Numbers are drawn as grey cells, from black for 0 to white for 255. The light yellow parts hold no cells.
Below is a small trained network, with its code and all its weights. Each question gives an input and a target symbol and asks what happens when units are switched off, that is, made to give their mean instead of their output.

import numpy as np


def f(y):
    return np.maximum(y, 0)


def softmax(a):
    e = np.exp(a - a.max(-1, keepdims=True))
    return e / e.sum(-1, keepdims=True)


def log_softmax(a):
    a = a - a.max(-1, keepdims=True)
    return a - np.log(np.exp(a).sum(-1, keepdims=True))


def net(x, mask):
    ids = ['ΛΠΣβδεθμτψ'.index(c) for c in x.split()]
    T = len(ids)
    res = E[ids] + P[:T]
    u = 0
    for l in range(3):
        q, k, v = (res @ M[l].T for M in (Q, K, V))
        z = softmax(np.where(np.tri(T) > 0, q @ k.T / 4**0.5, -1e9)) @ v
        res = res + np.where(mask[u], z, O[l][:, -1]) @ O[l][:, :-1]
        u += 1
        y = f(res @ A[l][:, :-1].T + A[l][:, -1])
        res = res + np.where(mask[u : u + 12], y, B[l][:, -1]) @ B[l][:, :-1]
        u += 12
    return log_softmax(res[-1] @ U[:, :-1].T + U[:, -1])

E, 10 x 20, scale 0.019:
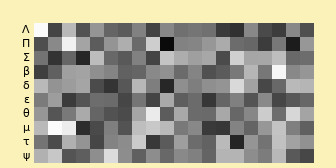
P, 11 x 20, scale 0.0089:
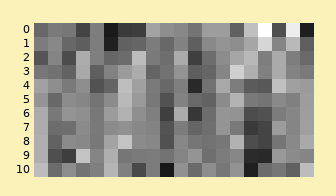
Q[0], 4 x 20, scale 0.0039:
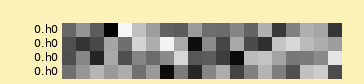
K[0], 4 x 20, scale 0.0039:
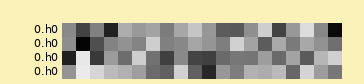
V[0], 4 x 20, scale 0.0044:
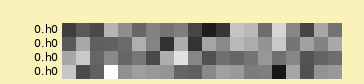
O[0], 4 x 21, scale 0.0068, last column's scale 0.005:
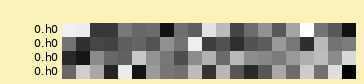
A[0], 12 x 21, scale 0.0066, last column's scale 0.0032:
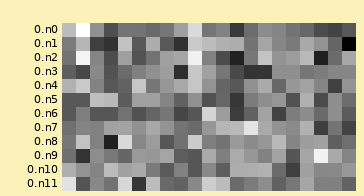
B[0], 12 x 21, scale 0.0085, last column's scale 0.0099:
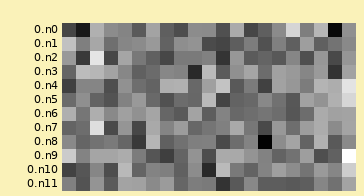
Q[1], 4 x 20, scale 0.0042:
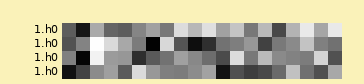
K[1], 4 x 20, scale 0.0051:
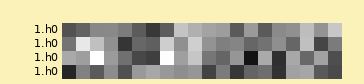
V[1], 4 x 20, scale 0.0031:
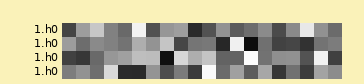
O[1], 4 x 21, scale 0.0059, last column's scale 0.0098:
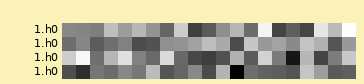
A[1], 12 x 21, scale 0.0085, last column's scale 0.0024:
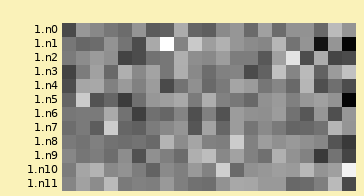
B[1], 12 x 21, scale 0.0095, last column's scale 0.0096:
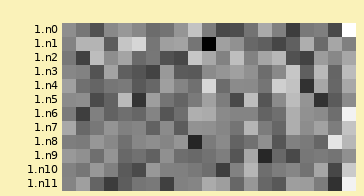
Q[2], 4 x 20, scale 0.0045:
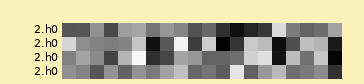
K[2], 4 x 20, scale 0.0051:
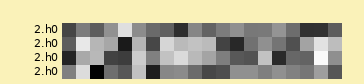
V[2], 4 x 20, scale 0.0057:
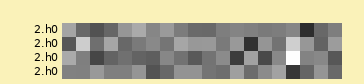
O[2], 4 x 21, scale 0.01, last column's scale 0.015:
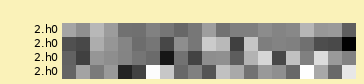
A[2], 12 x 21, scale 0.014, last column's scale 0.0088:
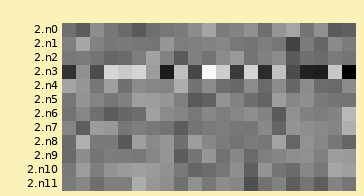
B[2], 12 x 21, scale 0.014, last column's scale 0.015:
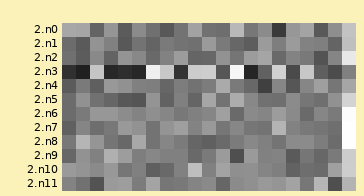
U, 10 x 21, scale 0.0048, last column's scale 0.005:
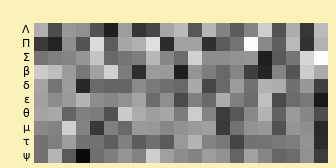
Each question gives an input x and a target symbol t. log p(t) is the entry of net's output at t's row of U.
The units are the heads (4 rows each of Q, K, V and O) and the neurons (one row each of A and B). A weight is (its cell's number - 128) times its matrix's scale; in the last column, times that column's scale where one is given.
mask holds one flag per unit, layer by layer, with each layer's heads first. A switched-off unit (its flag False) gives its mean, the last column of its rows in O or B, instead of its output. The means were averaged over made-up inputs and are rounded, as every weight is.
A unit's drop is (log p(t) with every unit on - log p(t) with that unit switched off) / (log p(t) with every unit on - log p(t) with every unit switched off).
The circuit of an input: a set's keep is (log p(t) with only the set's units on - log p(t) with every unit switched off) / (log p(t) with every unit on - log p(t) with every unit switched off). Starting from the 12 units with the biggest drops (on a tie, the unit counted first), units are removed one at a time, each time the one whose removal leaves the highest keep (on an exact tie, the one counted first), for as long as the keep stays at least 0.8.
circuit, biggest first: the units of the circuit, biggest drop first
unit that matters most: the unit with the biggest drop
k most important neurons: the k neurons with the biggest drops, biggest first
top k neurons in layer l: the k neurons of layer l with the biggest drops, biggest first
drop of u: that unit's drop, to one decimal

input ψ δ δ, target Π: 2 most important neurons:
[1.n11, 0.n6]
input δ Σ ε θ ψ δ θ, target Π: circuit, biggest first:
[2.h0, 2.n7]
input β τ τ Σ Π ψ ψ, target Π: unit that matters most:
2.h0
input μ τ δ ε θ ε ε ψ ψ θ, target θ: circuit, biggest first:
[0.h0, 1.n2, 2.h0]
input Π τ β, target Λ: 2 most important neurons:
[2.n0, 1.n3]
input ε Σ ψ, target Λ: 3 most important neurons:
[2.n0, 1.n3, 0.n7]
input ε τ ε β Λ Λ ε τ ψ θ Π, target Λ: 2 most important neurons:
[1.n3, 1.n4]
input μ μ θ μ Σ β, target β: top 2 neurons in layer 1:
[1.n0, 1.n6]
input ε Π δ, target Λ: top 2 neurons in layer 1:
[1.n10, 1.n8]
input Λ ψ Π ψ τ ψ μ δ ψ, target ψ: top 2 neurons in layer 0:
[0.n2, 0.n0]
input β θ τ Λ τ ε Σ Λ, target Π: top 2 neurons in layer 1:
[1.n11, 1.n8]
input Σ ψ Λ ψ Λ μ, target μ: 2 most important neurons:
[0.n2, 1.n2]
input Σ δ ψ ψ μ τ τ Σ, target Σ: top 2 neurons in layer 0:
[0.n4, 0.n5]
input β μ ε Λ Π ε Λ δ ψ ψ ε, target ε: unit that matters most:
2.n11
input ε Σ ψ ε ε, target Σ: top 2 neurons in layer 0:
[0.n6, 0.n9]
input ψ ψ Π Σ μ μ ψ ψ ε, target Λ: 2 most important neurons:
[0.n3, 0.n4]
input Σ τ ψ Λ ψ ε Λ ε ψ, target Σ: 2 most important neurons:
[1.n11, 1.n6]
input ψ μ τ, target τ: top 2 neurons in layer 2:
[2.n5, 2.n4]
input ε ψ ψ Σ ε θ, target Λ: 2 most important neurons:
[0.n5, 2.n2]
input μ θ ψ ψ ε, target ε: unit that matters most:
0.h0
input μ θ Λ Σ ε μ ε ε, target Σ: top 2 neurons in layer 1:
[1.n0, 1.n10]
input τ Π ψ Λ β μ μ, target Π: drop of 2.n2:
0.0
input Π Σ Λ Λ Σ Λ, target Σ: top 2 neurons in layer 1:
[1.n11, 1.n3]
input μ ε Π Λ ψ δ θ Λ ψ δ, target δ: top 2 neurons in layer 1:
[1.n2, 1.n11]
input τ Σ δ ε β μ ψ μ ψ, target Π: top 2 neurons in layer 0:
[0.n7, 0.n10]
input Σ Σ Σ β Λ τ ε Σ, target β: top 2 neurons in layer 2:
[2.n10, 2.n6]
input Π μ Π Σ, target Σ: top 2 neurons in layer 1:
[1.n8, 1.n2]
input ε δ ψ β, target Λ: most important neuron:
[0.n3]
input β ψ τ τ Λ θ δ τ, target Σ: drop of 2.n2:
-0.1
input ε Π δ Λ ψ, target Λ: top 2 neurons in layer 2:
[2.n0, 2.n2]
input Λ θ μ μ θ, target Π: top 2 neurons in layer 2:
[2.n0, 2.n10]
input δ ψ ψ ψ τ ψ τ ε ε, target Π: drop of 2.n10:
0.1
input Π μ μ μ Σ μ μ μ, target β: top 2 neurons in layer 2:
[2.n10, 2.n8]
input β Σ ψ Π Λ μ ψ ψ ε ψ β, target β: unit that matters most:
0.n4
